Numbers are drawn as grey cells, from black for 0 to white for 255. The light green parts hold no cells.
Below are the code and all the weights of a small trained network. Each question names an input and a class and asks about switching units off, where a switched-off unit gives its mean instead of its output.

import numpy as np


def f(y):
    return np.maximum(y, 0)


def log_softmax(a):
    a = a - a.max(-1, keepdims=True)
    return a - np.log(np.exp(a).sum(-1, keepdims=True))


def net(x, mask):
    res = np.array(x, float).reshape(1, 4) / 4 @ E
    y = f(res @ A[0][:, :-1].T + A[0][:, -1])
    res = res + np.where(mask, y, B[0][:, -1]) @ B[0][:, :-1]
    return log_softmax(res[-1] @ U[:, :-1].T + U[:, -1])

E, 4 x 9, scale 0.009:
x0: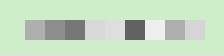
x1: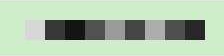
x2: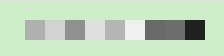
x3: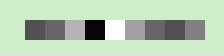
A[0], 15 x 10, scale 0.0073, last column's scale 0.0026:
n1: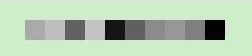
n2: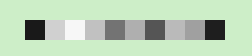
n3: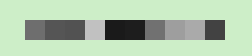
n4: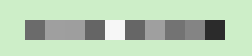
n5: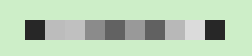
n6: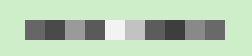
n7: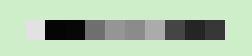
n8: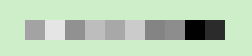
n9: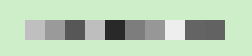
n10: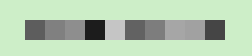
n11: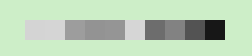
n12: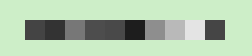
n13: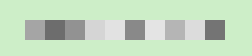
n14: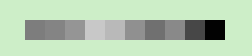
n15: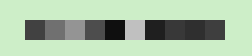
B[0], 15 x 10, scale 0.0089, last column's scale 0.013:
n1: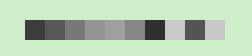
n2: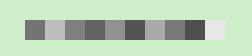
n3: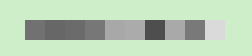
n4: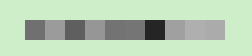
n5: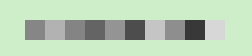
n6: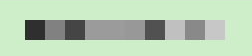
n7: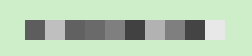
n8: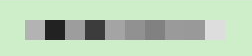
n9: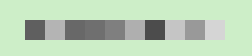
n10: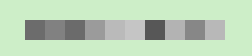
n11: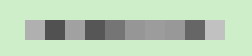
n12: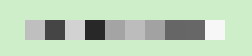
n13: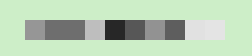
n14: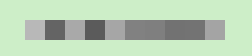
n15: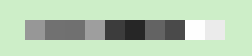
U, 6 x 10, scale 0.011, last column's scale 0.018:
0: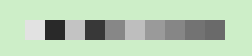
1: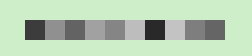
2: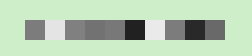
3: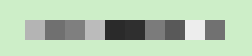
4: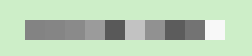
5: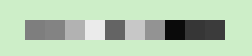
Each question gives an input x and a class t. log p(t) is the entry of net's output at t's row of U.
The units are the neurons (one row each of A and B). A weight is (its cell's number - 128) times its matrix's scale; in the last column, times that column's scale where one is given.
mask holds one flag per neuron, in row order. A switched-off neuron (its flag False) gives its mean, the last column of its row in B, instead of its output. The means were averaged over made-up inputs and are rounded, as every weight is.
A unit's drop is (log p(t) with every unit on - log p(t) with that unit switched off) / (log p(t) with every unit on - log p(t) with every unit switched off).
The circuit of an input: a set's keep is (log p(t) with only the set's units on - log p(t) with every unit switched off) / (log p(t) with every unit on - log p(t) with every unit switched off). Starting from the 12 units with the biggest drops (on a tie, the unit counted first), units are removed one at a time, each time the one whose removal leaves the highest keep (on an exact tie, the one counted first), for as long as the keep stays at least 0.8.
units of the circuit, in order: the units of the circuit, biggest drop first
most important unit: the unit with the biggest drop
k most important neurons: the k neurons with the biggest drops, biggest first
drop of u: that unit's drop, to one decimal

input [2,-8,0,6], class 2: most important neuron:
(n5)
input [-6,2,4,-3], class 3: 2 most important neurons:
(n15, n12)
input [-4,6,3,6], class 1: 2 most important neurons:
(n6, n5)
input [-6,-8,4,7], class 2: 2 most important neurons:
(n2, n5)
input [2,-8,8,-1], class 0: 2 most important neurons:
(n8, n11)
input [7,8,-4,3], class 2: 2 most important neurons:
(n7, n15)
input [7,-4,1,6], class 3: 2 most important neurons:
(n13, n1)
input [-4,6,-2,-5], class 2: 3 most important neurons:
(n7, n6, n10)
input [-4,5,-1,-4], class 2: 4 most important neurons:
(n7, n13, n6, n10)
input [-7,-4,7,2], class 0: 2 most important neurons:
(n8, n11)
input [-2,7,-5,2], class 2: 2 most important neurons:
(n7, n8)
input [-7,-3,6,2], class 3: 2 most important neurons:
(n15, n12)
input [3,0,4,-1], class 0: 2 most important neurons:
(n15, n8)
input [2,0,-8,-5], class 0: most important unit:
n12
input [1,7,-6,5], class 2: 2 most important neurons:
(n7, n8)
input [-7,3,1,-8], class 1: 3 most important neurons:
(n1, n9, n13)
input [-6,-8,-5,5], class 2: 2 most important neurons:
(n5, n2)
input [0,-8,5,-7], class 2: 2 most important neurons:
(n2, n5)
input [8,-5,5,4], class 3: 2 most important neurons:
(n13, n12)
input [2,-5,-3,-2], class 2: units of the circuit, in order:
(n5)
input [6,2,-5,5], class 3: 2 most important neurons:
(n13, n4)
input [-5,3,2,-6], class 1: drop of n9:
0.2
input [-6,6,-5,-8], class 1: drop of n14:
0.0
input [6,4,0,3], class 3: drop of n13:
0.4
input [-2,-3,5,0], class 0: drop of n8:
0.3
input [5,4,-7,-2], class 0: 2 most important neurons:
(n12, n15)
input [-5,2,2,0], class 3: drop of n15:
0.3
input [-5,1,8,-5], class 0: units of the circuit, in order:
(n8)
